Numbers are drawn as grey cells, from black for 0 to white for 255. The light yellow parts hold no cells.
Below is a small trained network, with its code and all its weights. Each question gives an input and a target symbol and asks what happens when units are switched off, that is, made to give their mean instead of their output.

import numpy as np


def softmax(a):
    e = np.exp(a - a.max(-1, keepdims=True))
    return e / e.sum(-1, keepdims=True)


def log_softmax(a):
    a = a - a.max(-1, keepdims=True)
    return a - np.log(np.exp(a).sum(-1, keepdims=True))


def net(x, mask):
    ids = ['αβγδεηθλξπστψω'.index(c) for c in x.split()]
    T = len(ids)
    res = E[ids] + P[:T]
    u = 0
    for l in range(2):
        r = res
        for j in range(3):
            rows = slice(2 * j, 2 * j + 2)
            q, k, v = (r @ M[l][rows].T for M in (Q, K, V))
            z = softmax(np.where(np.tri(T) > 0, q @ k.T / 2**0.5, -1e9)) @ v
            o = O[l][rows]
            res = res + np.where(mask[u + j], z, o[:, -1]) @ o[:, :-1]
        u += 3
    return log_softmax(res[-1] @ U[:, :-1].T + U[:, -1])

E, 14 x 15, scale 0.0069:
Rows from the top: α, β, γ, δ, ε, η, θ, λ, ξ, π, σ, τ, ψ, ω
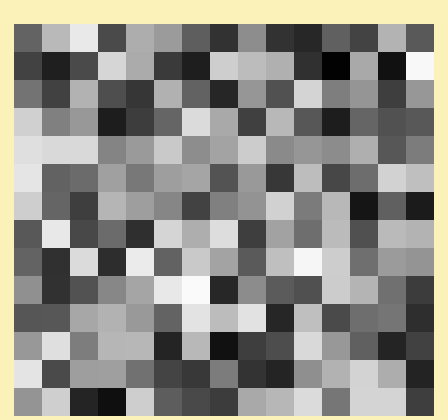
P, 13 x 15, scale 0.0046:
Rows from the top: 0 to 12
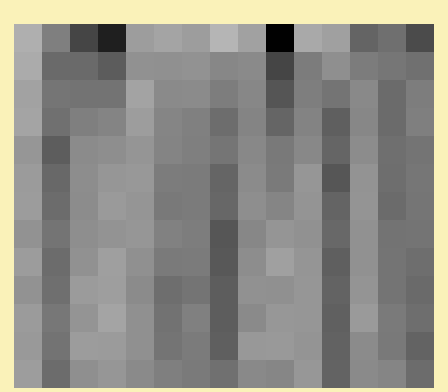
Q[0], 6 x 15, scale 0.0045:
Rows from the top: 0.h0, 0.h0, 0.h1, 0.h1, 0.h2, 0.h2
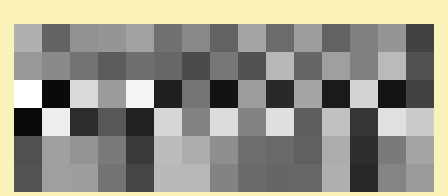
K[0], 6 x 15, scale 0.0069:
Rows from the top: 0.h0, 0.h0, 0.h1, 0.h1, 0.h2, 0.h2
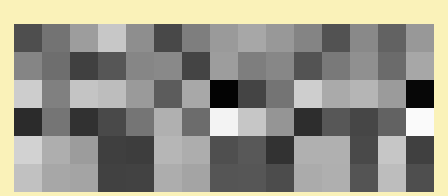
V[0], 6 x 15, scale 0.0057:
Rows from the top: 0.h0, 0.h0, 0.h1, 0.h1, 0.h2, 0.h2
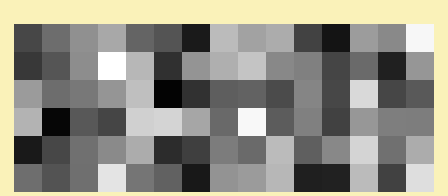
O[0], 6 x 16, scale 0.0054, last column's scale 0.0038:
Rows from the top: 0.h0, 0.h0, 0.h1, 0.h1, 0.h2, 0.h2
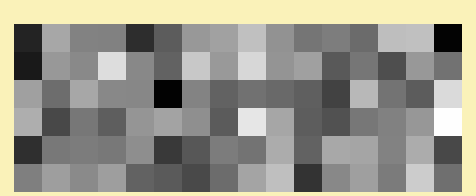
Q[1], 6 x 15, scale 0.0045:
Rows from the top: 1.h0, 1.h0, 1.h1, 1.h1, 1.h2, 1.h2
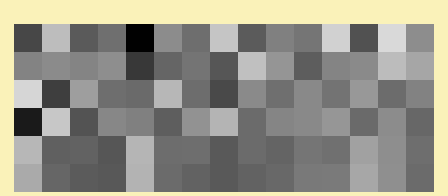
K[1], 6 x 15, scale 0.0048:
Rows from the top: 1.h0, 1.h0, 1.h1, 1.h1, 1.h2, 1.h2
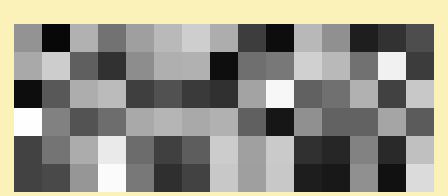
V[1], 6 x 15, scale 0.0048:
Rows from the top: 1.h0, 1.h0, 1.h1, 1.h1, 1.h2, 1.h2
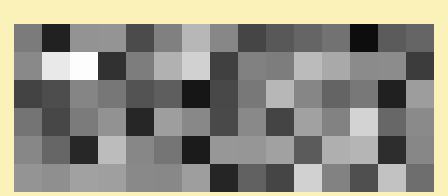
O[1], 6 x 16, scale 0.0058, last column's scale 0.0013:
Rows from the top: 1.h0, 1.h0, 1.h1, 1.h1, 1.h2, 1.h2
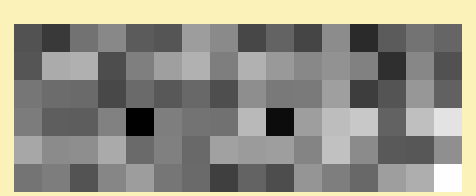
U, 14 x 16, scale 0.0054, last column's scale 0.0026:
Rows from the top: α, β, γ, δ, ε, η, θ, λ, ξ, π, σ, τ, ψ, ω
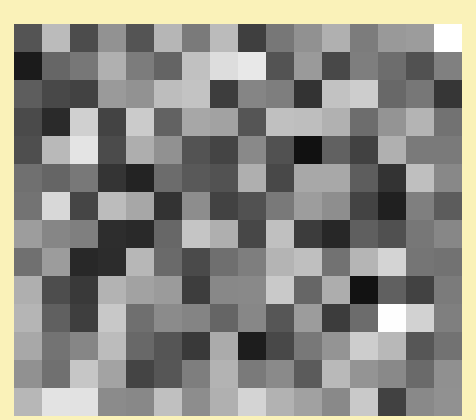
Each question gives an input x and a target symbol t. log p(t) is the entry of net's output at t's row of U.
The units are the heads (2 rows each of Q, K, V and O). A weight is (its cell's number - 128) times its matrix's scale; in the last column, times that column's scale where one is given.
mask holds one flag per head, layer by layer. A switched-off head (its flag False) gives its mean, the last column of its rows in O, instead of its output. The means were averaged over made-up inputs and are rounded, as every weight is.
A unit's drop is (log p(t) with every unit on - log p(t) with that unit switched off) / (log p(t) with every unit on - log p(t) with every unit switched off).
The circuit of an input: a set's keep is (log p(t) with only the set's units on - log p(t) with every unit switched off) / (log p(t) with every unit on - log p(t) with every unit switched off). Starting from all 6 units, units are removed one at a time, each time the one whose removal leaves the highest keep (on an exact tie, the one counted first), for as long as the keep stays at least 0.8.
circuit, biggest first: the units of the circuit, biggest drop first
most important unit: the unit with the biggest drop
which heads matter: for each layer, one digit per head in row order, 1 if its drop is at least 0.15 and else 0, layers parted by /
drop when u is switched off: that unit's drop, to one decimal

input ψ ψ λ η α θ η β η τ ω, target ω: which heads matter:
001 / 001
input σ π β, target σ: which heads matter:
101 / 100
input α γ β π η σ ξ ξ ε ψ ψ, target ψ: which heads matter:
011 / 001
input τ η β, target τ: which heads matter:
111 / 100
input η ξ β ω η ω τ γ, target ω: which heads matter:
001 / 101
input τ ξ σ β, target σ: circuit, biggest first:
(0.h0 1.h0 0.h2)
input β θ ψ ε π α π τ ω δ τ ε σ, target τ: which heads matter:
111 / 100
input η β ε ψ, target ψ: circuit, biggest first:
(0.h2 1.h2)
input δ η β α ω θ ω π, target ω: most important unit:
1.h2
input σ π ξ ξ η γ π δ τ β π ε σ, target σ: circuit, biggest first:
(1.h0 0.h2)
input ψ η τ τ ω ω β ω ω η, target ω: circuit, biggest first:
(1.h2 0.h2)
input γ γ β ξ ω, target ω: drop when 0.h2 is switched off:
0.3
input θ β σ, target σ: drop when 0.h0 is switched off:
0.7
